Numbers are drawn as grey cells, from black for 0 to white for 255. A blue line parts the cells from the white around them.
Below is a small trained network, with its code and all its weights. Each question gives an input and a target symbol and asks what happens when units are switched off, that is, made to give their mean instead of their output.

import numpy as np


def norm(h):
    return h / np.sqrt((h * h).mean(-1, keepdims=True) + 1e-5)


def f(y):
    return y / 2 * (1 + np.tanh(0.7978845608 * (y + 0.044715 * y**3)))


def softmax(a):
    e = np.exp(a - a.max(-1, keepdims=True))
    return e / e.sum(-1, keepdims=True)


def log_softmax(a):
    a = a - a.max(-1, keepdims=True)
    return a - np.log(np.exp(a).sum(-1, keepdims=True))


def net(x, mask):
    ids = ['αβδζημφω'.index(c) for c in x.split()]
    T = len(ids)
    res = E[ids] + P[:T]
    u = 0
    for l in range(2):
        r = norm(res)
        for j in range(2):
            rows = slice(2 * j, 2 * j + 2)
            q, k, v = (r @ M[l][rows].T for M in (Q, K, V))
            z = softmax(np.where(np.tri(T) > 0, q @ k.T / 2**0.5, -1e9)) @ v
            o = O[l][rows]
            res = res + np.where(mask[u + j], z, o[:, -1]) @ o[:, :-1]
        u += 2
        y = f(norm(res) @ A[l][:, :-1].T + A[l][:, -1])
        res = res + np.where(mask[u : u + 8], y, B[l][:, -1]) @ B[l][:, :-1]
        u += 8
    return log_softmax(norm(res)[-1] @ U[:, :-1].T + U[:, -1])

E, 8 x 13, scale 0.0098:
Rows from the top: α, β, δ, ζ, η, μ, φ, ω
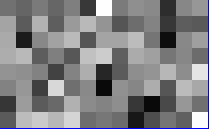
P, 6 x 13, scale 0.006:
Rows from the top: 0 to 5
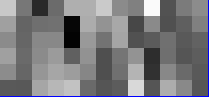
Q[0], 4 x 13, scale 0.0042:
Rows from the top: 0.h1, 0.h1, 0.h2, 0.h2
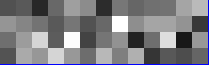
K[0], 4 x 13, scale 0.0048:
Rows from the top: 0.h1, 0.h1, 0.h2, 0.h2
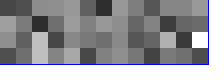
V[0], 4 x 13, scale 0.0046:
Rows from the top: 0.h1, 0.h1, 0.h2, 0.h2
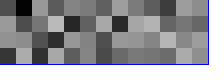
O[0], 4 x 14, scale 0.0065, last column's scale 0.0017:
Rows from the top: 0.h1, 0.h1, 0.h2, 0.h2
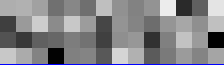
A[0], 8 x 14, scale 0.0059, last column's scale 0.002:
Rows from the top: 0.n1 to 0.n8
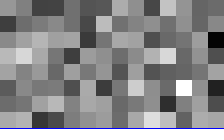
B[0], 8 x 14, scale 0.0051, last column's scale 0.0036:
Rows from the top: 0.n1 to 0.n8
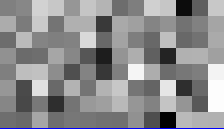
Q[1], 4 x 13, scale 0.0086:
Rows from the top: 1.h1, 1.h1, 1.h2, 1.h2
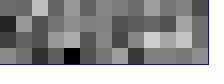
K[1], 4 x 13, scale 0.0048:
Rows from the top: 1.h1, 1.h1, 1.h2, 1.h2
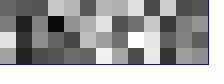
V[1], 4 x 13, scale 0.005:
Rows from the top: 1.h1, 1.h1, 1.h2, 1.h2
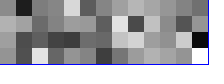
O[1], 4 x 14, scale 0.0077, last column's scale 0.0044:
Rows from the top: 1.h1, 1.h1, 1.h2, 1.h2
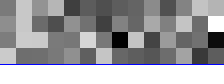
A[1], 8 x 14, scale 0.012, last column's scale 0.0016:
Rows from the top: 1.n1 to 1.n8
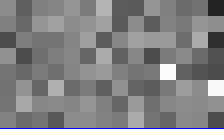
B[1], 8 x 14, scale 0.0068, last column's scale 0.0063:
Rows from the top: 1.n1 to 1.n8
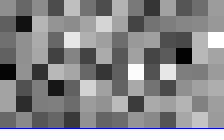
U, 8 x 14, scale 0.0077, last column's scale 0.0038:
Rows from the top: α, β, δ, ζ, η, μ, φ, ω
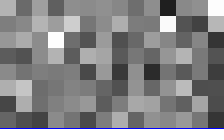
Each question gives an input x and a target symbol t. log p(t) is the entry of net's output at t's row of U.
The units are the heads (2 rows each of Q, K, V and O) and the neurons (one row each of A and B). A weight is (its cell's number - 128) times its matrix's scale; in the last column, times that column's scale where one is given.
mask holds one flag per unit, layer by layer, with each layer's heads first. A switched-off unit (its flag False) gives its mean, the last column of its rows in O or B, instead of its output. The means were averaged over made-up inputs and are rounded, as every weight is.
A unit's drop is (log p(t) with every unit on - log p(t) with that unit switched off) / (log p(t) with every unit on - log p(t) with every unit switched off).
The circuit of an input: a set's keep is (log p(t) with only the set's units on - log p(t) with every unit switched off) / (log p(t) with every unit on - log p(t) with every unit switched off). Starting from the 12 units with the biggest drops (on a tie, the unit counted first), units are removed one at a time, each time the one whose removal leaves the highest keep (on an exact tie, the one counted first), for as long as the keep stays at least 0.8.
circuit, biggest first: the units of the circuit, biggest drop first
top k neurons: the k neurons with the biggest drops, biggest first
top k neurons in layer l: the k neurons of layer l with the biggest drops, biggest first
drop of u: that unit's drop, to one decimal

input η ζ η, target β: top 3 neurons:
[0.n1 0.n6 1.n5]
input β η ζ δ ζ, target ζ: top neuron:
[0.n5]
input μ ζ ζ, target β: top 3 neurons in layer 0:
[0.n6 0.n8 0.n5]
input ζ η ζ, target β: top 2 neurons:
[0.n6 1.n5]
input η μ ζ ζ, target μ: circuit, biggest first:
[1.h2 1.n3]
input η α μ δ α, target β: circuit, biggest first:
[0.h1 0.n3]
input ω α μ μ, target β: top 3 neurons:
[0.n6 0.n1 1.n8]
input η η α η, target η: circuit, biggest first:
[1.h2 1.n4]
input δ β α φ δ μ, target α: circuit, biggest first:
[1.n6 1.n5]
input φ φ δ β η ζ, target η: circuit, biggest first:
[1.h2 1.n4]
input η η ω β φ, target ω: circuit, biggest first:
[1.h2 0.h1]
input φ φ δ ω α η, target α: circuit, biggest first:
[0.n8 0.h1]
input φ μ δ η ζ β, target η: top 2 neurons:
[1.n4 0.n1]
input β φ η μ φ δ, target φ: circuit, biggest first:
[1.h2 0.n6 0.n3]
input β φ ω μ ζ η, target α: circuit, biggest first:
[0.n8 1.h2]
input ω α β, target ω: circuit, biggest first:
[1.h2]
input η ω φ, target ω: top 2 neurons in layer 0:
[0.n1 0.n8]
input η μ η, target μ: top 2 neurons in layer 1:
[1.n3 1.n2]
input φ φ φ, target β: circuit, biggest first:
[1.h1 0.h1]
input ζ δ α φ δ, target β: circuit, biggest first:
[0.h1]
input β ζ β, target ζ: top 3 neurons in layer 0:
[0.n7 0.n6 0.n1]
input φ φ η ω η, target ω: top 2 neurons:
[0.n8 1.n3]
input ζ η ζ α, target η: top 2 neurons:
[1.n4 0.n7]
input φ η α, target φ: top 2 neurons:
[0.n1 0.n6]
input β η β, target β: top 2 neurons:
[1.n1 0.n8]
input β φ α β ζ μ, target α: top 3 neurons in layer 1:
[1.n6 1.n5 1.n7]
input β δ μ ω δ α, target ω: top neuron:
[0.n2]
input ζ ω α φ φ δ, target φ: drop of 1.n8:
0.1
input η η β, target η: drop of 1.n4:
0.2
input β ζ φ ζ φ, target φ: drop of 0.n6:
0.4
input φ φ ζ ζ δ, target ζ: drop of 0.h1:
0.9
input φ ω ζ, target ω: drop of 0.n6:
0.1
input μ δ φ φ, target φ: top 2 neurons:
[0.n6 0.n7]
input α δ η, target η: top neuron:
[1.n4]
